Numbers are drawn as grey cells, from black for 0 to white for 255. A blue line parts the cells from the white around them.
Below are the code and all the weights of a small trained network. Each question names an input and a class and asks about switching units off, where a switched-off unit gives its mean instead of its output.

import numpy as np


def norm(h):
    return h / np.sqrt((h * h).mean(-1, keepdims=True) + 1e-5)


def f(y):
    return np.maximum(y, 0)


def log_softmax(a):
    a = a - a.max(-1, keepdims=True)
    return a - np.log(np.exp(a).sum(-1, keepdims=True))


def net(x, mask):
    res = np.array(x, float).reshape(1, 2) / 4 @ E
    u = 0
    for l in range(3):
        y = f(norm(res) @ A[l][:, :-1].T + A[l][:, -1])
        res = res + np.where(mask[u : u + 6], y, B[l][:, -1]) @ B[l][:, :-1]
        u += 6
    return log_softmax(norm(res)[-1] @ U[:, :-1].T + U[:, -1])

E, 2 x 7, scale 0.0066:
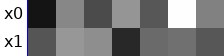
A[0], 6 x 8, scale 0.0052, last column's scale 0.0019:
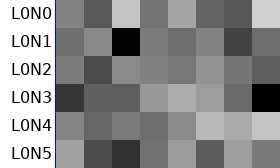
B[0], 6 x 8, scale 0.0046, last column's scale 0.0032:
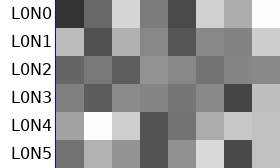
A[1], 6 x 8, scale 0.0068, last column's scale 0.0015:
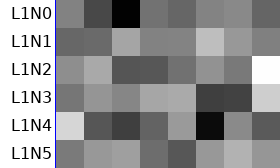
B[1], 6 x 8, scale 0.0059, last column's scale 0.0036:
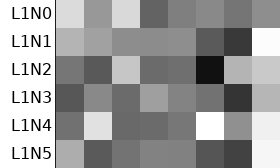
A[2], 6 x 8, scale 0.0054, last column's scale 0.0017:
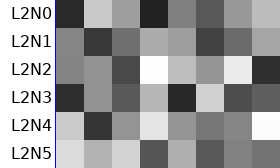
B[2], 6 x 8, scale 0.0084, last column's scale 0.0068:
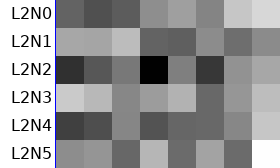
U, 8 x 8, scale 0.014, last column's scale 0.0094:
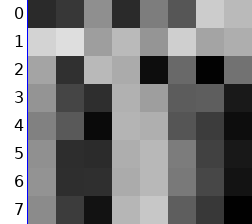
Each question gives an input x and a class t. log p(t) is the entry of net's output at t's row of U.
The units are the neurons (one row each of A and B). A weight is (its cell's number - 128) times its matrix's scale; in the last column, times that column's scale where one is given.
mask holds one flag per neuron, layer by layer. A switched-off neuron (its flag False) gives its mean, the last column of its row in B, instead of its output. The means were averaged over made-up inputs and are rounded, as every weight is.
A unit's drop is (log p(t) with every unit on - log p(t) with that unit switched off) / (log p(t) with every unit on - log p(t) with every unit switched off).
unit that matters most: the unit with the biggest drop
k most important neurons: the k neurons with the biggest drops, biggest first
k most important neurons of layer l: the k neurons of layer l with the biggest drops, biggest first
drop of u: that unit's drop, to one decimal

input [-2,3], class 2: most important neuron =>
(L0N0)
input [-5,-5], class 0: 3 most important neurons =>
(L2N2, L1N1, L2N4)
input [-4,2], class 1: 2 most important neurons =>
(L2N4, L2N5)
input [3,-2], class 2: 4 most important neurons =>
(L1N4, L1N1, L1N5, L2N4)
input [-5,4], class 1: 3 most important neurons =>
(L2N4, L2N2, L2N5)
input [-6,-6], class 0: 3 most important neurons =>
(L2N2, L1N1, L2N4)
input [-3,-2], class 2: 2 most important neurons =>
(L0N0, L0N5)
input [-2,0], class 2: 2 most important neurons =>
(L0N0, L1N4)
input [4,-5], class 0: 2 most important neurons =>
(L2N2, L1N4)
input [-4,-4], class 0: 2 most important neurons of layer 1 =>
(L1N1, L1N5)
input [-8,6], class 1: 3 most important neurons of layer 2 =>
(L2N4, L2N5, L2N2)
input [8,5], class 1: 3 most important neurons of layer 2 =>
(L2N3, L2N4, L2N2)
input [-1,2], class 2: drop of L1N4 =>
0.1
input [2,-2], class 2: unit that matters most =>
L1N4
